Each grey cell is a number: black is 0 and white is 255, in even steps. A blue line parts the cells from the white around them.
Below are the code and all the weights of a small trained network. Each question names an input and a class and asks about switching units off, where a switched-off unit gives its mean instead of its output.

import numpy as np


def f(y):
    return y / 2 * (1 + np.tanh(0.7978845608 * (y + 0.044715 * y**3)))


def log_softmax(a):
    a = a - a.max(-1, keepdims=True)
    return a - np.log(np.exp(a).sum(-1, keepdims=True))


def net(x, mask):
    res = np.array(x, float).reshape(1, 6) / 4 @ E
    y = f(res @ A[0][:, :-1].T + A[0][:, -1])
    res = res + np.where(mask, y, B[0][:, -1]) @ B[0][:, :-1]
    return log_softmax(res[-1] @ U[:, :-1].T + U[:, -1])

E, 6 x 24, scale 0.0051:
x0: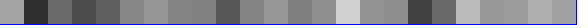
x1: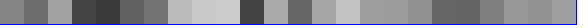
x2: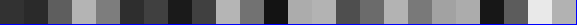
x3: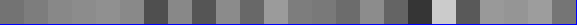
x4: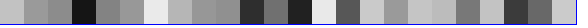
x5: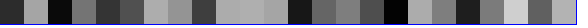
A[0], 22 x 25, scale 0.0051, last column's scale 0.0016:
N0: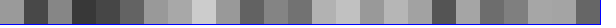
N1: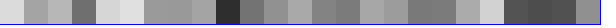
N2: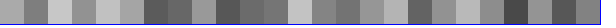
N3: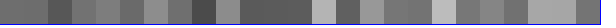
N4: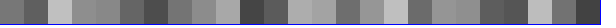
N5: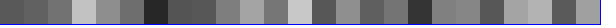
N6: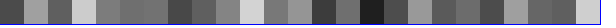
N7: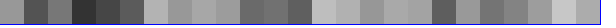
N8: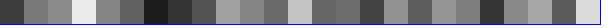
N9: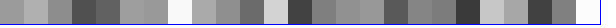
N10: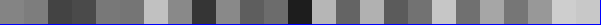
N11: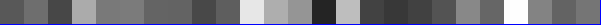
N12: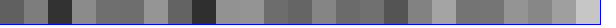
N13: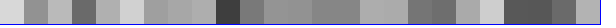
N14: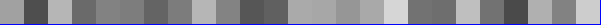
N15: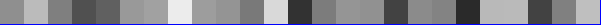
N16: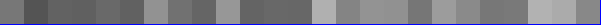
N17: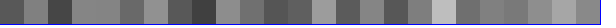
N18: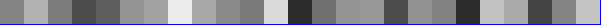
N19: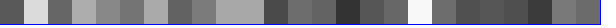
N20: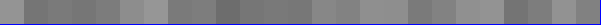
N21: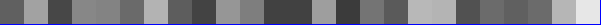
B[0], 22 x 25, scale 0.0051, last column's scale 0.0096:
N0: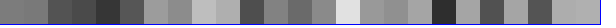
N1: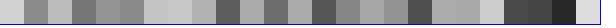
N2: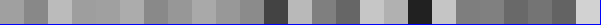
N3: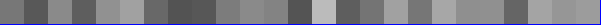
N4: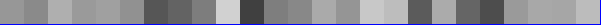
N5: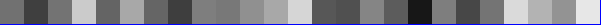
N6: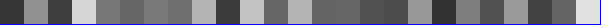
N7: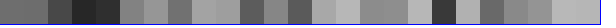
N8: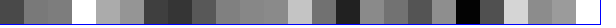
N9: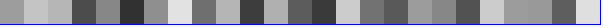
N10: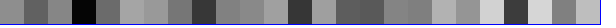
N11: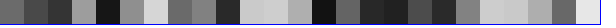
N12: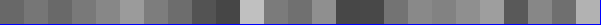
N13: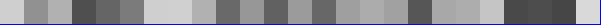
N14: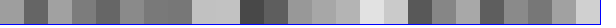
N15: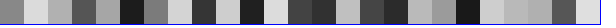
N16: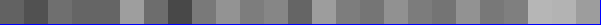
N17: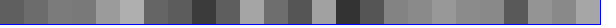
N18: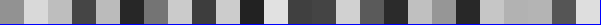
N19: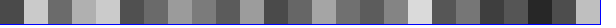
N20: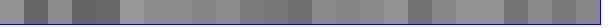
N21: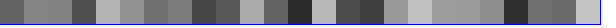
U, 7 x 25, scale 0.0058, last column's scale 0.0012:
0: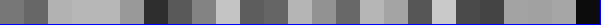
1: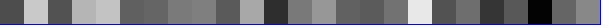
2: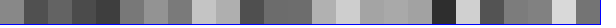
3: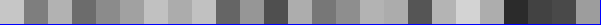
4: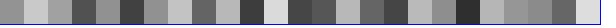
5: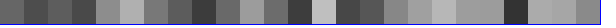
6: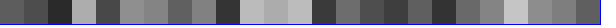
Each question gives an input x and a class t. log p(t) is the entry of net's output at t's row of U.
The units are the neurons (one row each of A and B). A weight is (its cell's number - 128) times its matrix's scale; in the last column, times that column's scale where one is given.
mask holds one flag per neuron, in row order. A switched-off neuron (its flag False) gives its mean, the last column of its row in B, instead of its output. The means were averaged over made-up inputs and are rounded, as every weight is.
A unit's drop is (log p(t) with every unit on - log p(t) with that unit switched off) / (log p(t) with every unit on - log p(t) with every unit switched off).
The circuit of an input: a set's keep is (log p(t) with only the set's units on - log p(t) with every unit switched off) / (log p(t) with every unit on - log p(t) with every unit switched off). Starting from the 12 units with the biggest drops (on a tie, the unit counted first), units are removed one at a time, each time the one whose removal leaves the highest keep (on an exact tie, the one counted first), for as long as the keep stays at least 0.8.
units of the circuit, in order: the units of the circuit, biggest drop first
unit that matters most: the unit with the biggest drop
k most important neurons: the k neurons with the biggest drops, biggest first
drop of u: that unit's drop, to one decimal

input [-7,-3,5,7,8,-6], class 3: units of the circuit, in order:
N8; N2
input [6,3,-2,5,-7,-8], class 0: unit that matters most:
N5
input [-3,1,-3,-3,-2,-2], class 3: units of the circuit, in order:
N15; N18; N8
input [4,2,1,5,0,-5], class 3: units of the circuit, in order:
N8; N15
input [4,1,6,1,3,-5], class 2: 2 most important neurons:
N0; N7
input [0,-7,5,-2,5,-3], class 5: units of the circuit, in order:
N21; N3
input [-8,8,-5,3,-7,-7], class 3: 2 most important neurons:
N1; N13
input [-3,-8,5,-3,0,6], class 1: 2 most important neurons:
N19; N21
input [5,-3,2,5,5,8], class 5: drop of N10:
0.2
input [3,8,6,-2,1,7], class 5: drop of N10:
0.2
